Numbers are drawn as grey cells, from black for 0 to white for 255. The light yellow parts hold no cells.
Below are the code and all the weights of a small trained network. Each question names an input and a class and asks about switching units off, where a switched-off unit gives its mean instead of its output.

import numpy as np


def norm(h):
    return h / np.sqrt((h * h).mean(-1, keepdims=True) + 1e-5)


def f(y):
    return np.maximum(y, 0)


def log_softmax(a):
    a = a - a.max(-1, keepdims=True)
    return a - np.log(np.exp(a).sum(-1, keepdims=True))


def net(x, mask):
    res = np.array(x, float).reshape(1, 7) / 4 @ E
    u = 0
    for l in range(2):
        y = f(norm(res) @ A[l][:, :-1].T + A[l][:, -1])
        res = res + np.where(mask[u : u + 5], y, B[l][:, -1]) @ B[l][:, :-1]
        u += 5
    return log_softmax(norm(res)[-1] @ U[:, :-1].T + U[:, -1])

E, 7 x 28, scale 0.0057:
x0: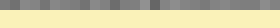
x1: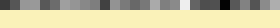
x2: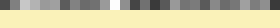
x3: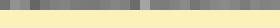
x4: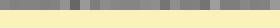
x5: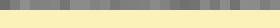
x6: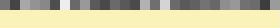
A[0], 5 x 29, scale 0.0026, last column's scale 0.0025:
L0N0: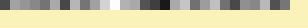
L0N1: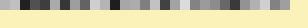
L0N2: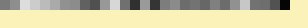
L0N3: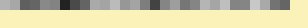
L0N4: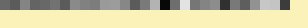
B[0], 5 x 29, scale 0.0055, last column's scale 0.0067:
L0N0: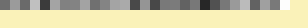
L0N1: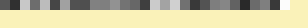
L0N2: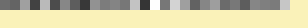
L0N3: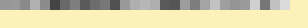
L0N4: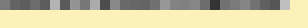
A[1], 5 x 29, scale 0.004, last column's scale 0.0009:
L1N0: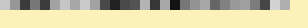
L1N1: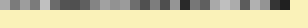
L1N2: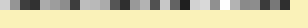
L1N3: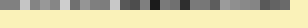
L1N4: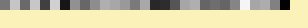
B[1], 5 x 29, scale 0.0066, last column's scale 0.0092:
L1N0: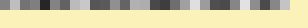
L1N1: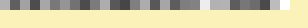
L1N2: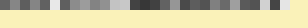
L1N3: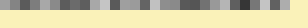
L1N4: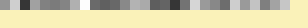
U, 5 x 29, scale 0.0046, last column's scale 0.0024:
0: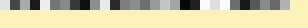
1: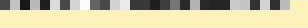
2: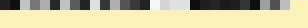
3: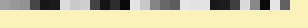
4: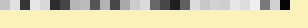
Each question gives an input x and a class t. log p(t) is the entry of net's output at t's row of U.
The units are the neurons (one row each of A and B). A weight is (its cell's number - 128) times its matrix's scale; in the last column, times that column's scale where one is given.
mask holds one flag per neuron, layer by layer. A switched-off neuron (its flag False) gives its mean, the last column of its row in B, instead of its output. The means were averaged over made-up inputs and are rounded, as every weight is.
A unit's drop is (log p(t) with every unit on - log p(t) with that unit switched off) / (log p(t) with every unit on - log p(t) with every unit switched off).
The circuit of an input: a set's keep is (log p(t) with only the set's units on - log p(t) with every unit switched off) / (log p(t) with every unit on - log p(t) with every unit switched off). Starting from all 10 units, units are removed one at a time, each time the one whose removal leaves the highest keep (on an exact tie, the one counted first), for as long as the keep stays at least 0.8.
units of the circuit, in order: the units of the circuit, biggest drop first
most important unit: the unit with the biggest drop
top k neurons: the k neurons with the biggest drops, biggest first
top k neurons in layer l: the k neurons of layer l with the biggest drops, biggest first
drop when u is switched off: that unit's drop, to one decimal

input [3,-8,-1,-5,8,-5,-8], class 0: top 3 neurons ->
L0N1, L1N1, L1N0
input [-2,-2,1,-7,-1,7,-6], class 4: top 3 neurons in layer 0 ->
L0N0, L0N2, L0N3
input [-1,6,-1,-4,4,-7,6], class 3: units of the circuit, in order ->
L0N1
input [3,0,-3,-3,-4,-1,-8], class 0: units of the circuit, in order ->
L0N1, L1N1
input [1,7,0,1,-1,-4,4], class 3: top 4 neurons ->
L0N1, L0N2, L1N2, L1N0
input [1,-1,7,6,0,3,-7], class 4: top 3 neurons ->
L1N4, L1N2, L0N3
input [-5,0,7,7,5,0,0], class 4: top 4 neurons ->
L0N1, L0N0, L1N2, L1N4
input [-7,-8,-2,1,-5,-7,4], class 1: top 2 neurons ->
L1N2, L0N1
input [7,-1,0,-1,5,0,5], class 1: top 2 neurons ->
L0N1, L1N1
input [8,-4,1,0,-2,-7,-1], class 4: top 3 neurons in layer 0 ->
L0N3, L0N1, L0N2
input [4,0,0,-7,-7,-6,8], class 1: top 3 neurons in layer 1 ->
L1N1, L1N0, L1N3
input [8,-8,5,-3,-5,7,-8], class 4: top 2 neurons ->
L1N4, L0N0
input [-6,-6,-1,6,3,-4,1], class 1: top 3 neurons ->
L1N2, L0N1, L0N2
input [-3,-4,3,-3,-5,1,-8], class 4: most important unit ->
L1N4
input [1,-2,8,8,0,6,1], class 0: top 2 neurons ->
L0N2, L1N0
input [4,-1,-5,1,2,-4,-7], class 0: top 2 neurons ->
L0N1, L1N1
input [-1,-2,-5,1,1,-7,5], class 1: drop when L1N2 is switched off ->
0.4
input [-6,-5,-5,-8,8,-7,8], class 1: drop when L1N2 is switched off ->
0.4
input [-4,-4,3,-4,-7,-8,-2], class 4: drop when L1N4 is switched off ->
0.1
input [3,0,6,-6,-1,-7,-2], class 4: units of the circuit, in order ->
L1N2
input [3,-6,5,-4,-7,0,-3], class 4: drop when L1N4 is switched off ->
0.3
